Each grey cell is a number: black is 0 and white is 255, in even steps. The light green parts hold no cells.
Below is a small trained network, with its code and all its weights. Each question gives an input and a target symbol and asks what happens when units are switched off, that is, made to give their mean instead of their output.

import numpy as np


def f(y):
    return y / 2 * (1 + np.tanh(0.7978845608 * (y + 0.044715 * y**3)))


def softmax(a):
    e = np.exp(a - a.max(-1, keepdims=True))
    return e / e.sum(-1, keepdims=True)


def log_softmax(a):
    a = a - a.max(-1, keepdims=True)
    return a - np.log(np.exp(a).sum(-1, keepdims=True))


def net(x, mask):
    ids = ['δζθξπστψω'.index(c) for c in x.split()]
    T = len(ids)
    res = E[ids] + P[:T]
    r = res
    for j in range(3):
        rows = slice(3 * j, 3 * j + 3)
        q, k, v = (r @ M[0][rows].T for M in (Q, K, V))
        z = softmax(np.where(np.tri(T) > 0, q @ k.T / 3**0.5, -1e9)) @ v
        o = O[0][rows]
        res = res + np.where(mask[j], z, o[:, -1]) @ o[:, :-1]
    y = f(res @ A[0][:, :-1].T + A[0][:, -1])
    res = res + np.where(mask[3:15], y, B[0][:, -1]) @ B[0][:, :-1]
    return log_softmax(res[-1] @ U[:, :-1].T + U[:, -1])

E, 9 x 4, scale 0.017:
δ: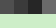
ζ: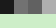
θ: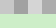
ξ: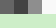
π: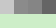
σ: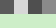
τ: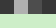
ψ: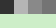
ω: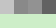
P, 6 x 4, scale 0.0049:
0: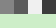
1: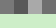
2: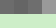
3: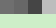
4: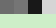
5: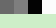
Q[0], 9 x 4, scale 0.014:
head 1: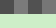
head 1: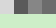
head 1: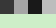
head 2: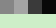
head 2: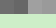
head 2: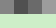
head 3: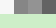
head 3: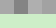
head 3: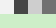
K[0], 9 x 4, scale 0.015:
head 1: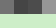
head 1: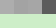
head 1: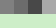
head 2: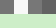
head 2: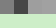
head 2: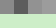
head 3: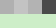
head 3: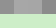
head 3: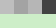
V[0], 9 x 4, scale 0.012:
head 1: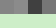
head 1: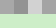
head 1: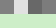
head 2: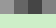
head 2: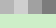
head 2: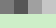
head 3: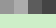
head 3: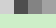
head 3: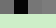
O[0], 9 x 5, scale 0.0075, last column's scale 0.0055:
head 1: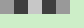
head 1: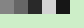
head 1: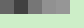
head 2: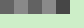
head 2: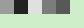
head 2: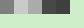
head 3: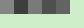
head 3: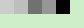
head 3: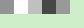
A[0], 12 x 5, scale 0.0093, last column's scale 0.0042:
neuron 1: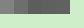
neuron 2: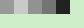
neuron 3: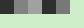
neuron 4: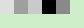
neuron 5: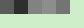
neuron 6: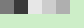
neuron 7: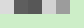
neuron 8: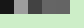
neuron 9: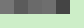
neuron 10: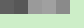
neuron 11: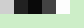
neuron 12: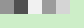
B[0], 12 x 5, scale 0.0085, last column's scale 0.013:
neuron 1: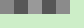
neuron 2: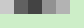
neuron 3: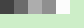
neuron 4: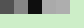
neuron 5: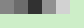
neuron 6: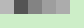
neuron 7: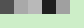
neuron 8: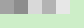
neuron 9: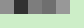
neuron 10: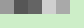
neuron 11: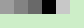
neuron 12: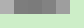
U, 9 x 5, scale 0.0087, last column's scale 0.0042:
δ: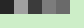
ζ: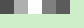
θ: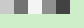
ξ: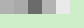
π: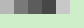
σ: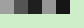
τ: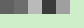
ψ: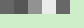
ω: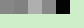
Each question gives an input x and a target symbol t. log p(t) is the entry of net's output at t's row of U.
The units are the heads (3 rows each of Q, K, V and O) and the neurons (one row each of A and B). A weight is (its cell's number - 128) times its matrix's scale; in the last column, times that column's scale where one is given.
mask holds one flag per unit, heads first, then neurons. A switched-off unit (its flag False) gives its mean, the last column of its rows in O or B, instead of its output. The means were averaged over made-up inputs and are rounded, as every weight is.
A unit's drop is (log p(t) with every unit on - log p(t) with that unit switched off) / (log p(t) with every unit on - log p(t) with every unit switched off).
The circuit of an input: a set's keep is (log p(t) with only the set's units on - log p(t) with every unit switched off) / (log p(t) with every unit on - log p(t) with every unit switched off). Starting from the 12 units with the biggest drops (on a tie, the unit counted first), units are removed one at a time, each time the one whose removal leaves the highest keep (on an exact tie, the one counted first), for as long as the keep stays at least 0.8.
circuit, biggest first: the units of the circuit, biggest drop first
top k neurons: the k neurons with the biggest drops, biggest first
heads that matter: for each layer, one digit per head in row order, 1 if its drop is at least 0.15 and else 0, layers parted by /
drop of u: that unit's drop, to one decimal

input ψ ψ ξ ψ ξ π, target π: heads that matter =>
001
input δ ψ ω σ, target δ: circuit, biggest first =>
neuron 4; head 3; head 1
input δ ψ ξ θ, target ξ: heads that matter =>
010
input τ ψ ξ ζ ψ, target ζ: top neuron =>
neuron 5
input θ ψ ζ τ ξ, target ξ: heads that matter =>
011
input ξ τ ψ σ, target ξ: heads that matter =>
001
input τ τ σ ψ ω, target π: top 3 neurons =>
neuron 11; neuron 3; neuron 8
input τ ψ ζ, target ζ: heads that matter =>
000
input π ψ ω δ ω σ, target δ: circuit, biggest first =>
neuron 4; head 1; head 3
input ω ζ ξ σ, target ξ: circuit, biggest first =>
head 3; head 1
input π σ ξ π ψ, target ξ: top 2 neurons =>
neuron 2; neuron 3
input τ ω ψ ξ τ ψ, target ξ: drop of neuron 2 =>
0.1
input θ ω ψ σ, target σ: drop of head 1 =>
0.3
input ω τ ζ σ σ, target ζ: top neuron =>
neuron 5
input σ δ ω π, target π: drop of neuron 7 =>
-0.1
